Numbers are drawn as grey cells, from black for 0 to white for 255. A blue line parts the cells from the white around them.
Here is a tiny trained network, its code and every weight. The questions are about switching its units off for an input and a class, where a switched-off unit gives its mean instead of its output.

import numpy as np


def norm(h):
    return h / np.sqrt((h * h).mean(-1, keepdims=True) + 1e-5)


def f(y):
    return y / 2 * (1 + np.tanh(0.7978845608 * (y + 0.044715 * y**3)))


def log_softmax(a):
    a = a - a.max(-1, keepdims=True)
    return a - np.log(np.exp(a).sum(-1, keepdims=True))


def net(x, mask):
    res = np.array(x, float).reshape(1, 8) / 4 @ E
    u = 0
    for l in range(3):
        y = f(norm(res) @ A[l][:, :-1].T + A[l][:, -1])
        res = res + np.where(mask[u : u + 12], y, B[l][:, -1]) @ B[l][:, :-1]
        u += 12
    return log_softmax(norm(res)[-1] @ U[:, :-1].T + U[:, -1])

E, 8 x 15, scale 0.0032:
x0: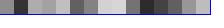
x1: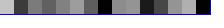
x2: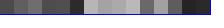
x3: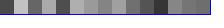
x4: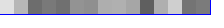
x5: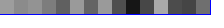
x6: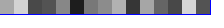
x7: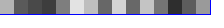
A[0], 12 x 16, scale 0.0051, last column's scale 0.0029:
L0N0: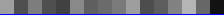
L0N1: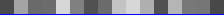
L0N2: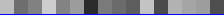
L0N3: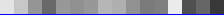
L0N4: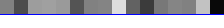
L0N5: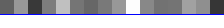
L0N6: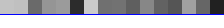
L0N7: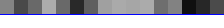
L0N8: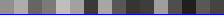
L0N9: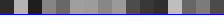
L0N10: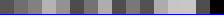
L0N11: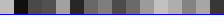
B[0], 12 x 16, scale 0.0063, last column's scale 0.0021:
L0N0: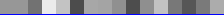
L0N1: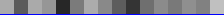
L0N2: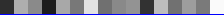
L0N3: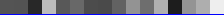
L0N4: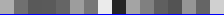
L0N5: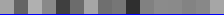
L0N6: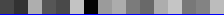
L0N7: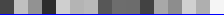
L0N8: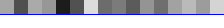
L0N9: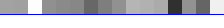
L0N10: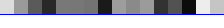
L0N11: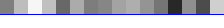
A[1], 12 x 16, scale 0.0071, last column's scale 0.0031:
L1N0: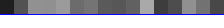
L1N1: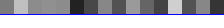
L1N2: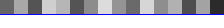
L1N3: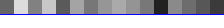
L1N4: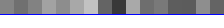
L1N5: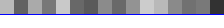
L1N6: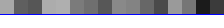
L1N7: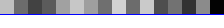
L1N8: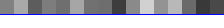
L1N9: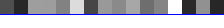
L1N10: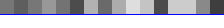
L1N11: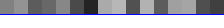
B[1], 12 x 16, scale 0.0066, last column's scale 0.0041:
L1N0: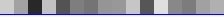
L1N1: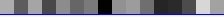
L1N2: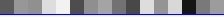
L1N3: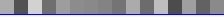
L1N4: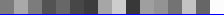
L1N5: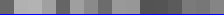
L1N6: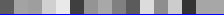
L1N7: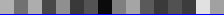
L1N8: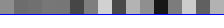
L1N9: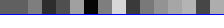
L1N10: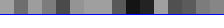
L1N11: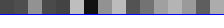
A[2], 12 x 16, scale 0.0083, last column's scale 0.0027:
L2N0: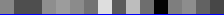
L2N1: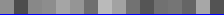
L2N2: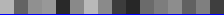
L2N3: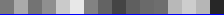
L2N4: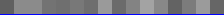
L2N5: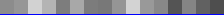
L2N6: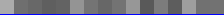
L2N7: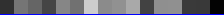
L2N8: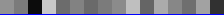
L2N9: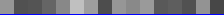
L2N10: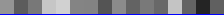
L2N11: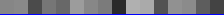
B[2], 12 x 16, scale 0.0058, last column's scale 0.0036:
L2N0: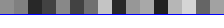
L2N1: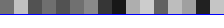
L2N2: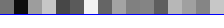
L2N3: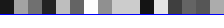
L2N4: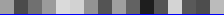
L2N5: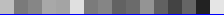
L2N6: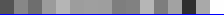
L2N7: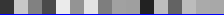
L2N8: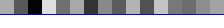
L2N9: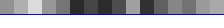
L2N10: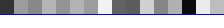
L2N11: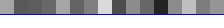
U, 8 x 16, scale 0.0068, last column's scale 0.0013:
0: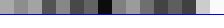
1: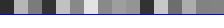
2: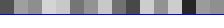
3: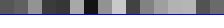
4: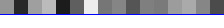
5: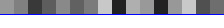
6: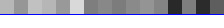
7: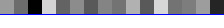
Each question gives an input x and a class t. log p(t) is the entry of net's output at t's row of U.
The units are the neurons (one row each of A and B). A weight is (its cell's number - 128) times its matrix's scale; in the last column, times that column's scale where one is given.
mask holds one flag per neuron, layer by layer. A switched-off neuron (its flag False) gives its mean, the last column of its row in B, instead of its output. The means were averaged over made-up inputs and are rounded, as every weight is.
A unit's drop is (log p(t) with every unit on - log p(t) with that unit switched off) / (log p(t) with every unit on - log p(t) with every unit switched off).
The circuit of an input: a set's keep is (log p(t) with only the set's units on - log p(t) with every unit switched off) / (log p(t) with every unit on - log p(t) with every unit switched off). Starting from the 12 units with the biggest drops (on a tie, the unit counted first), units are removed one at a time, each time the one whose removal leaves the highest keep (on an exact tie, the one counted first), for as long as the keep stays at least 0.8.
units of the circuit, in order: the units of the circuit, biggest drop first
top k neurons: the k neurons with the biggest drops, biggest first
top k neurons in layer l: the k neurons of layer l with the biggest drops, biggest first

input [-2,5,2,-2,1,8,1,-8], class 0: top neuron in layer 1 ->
[L1N1]
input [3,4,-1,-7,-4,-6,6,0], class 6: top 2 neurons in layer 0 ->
[L0N11 L0N8]
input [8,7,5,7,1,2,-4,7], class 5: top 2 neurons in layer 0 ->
[L0N4 L0N10]
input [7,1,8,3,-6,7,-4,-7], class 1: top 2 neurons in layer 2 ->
[L2N7 L2N9]
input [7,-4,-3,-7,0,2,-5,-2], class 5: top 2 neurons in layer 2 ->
[L2N0 L2N1]
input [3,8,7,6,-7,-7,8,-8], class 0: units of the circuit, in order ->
[L1N1 L0N10]
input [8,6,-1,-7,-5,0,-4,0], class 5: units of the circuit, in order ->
[L0N4 L2N0]
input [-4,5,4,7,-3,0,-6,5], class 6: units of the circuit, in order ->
[L0N9 L2N5]
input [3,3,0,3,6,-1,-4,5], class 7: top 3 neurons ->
[L0N3 L2N8 L0N10]
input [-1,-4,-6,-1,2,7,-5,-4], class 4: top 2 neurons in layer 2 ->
[L2N2 L2N7]
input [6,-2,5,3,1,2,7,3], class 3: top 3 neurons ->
[L1N11 L0N6 L0N2]
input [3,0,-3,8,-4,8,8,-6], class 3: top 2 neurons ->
[L0N6 L1N11]
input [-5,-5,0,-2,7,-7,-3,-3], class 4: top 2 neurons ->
[L2N2 L1N10]
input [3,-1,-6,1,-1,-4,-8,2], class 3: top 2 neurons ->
[L1N9 L0N7]
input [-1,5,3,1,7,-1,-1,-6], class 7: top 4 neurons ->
[L0N3 L2N8 L1N7 L0N0]
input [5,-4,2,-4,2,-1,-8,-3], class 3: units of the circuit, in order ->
[L1N9]
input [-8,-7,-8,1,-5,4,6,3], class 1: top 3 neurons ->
[L2N3 L0N2 L0N4]
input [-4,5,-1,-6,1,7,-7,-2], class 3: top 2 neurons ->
[L1N9 L1N4]
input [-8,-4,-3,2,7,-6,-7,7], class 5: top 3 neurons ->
[L1N8 L0N10 L0N6]
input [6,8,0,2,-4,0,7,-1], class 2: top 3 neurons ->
[L1N6 L2N10 L0N0]
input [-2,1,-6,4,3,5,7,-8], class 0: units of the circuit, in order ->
[L1N1]
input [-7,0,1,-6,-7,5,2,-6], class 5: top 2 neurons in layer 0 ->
[L0N3 L0N9]
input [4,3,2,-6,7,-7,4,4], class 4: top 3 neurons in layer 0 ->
[L0N5 L0N9 L0N1]
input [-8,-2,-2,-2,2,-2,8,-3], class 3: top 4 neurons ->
[L1N11 L0N6 L0N4 L2N1]
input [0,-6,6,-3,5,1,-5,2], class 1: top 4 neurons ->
[L0N7 L2N7 L0N0 L1N0]
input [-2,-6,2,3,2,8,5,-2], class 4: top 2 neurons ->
[L0N8 L2N2]
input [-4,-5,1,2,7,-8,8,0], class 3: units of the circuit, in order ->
[L0N6]
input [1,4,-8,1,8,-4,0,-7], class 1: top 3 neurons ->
[L0N2 L2N3 L1N0]
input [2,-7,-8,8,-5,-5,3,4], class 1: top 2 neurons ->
[L0N2 L2N3]
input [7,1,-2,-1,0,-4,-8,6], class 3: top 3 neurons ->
[L1N9 L0N10 L1N4]
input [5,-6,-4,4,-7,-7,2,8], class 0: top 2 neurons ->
[L1N7 L0N3]
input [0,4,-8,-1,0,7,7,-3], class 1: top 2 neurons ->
[L0N2 L2N3]
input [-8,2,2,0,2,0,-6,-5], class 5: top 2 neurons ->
[L1N8 L0N6]
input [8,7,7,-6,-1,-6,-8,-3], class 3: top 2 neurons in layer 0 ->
[L0N2 L0N7]
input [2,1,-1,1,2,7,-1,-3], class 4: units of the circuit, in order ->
[L0N8]
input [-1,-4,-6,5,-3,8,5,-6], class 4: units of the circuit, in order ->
[L0N8 L2N2]
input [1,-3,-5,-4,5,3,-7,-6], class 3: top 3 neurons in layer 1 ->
[L1N9 L1N4 L1N7]
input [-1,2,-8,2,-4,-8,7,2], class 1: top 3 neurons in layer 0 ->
[L0N2 L0N8 L0N6]
